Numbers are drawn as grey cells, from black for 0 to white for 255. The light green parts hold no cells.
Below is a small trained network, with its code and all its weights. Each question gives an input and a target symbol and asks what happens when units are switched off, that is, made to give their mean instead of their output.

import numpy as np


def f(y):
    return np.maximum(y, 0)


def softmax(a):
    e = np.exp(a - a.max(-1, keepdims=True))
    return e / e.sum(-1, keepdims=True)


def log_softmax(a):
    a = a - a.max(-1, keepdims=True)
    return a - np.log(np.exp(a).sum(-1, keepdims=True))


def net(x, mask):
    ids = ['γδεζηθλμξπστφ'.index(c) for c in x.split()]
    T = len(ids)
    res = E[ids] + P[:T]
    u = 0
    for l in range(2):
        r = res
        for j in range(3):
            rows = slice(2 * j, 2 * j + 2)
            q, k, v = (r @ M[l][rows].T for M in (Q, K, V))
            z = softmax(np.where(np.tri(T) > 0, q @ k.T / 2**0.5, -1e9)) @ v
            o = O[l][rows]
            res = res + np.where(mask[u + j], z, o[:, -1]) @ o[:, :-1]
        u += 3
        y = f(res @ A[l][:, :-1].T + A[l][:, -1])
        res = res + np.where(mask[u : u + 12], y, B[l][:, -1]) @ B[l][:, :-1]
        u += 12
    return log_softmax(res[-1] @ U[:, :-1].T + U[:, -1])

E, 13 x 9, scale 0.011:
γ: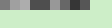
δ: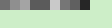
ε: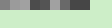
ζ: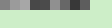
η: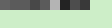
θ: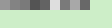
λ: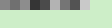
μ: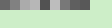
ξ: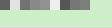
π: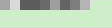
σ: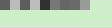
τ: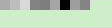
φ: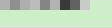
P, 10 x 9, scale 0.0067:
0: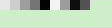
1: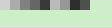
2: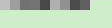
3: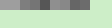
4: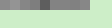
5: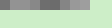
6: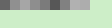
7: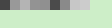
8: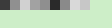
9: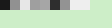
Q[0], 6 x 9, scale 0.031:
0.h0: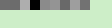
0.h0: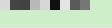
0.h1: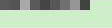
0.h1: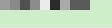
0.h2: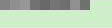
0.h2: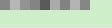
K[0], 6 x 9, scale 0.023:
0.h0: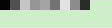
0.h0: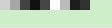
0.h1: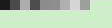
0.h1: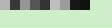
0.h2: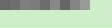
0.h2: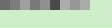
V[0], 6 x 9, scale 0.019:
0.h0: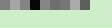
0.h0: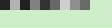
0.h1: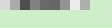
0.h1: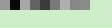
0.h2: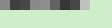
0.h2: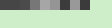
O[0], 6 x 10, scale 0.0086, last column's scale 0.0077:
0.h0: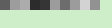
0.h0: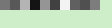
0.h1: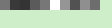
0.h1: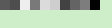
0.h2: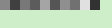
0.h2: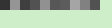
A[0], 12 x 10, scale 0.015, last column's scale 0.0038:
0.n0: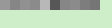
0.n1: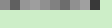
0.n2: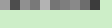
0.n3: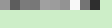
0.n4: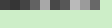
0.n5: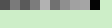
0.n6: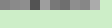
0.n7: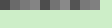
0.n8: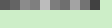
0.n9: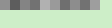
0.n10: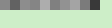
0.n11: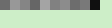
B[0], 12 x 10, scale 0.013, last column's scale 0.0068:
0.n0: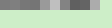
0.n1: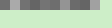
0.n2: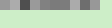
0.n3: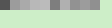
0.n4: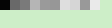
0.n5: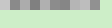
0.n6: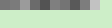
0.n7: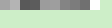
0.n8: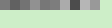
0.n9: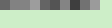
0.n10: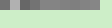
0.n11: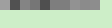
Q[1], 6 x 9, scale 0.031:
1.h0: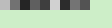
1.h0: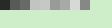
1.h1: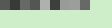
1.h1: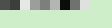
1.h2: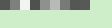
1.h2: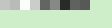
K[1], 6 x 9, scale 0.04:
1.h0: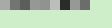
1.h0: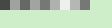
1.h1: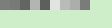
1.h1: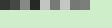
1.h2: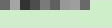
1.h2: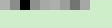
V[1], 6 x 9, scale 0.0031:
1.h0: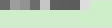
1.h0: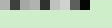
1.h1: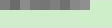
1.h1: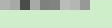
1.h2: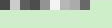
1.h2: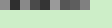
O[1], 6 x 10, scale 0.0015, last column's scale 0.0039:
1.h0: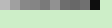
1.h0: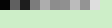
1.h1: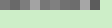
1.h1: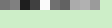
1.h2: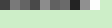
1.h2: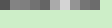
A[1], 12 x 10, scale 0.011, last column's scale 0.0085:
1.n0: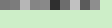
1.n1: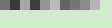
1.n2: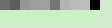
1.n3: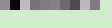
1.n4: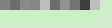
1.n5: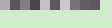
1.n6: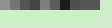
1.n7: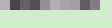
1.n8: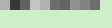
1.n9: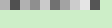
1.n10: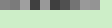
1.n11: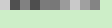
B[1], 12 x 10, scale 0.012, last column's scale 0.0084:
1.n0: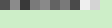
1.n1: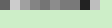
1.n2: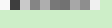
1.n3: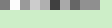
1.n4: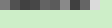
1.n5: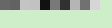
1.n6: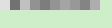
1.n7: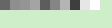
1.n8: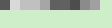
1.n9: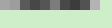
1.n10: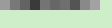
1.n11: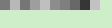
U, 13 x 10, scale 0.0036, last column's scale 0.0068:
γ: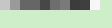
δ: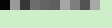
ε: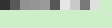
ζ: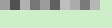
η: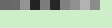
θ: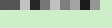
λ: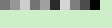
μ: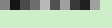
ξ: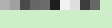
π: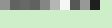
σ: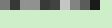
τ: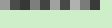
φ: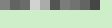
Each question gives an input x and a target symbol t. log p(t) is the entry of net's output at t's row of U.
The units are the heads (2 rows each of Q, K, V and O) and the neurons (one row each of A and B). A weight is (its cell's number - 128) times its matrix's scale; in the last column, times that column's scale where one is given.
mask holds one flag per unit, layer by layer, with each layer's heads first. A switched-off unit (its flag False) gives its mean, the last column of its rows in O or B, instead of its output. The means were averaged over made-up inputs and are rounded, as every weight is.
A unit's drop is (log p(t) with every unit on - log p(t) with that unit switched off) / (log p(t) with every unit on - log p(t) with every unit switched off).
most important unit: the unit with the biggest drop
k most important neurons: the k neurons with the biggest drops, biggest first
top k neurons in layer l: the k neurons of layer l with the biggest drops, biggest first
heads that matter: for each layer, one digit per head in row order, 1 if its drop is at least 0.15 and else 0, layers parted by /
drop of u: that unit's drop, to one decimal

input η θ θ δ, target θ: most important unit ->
0.h1
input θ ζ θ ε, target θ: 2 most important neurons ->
1.n1; 1.n0
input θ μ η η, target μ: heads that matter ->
110 / 000
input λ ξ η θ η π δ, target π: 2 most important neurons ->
1.n7; 0.n7
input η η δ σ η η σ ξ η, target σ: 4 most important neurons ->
1.n5; 1.n2; 1.n9; 1.n7
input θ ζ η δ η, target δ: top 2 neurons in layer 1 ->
1.n2; 1.n0
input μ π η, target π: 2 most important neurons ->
1.n7; 1.n6
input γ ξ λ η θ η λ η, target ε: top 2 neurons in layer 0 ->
0.n4; 0.n9
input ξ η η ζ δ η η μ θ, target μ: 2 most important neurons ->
1.n4; 0.n9
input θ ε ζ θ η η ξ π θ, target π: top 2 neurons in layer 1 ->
1.n7; 1.n5
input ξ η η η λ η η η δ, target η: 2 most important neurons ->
1.n0; 1.n10
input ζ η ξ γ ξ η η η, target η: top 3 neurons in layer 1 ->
1.n0; 1.n2; 1.n9
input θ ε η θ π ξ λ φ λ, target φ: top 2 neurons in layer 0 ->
0.n7; 0.n6
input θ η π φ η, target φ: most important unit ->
0.h0
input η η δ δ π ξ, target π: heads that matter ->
010 / 000
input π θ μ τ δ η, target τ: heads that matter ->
100 / 000
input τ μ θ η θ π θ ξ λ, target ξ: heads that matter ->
010 / 000
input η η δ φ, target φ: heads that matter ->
100 / 000
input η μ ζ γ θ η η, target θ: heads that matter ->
110 / 000
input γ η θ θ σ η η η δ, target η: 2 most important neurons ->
1.n0; 0.n4
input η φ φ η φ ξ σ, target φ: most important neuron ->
1.n8
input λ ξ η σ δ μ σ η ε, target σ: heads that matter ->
100 / 000
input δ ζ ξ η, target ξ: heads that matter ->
010 / 000
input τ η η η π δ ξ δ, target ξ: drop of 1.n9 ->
0.1
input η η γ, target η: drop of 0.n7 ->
0.2
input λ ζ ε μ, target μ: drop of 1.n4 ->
0.4
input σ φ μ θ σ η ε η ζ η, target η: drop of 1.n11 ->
0.1
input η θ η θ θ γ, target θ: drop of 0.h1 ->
0.6
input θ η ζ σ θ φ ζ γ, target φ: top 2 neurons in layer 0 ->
0.n7; 0.n6
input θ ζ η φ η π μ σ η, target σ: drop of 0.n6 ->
0.0
